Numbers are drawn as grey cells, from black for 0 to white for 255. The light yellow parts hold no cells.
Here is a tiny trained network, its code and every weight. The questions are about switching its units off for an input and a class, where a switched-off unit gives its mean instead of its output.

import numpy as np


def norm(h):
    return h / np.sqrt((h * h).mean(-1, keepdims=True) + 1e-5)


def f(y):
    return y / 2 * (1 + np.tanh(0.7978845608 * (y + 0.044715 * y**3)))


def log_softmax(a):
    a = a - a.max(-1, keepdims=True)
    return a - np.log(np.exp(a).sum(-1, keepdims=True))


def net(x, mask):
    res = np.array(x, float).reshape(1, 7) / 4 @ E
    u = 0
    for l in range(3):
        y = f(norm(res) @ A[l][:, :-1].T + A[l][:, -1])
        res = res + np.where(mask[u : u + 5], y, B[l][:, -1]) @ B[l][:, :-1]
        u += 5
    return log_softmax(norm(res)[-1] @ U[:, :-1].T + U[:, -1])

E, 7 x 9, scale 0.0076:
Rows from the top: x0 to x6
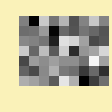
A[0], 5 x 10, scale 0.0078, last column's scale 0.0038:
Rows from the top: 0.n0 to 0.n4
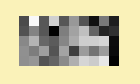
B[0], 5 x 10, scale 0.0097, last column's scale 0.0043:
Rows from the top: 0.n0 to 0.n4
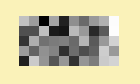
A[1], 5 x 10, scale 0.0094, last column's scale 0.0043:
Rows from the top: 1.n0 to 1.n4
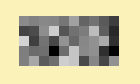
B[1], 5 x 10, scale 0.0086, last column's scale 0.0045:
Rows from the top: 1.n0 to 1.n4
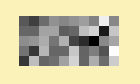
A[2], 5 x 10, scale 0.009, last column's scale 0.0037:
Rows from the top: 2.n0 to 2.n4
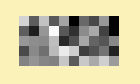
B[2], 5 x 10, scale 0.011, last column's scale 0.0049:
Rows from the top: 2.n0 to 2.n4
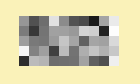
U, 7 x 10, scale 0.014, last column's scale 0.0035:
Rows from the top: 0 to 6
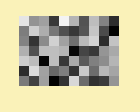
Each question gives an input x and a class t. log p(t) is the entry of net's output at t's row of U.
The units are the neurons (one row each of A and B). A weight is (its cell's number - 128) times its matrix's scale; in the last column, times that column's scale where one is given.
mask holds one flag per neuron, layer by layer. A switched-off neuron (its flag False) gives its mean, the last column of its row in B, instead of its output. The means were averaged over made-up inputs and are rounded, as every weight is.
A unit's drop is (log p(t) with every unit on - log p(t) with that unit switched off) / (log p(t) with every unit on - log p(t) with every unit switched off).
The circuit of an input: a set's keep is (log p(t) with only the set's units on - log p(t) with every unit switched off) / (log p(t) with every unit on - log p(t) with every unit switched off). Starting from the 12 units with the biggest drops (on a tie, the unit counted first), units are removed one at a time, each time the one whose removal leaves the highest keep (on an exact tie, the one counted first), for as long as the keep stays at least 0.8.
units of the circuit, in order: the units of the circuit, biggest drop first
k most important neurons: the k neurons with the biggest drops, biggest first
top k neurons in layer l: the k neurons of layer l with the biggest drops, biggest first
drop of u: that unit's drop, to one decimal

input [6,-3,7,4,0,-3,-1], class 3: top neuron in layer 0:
(0.n3)
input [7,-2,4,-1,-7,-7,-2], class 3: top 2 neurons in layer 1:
(1.n2, 1.n4)
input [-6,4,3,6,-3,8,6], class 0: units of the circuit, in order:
(2.n3, 1.n4)
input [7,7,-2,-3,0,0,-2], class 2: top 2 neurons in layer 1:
(1.n1, 1.n4)
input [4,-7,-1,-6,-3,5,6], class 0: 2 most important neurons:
(2.n3, 1.n4)
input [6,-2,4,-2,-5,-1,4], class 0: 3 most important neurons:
(2.n3, 1.n4, 2.n4)
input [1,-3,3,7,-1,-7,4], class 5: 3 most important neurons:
(0.n4, 2.n4, 0.n2)
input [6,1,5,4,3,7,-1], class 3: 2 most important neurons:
(1.n2, 2.n0)
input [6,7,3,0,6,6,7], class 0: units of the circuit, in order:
(2.n3, 1.n4)
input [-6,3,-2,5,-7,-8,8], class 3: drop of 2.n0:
0.2
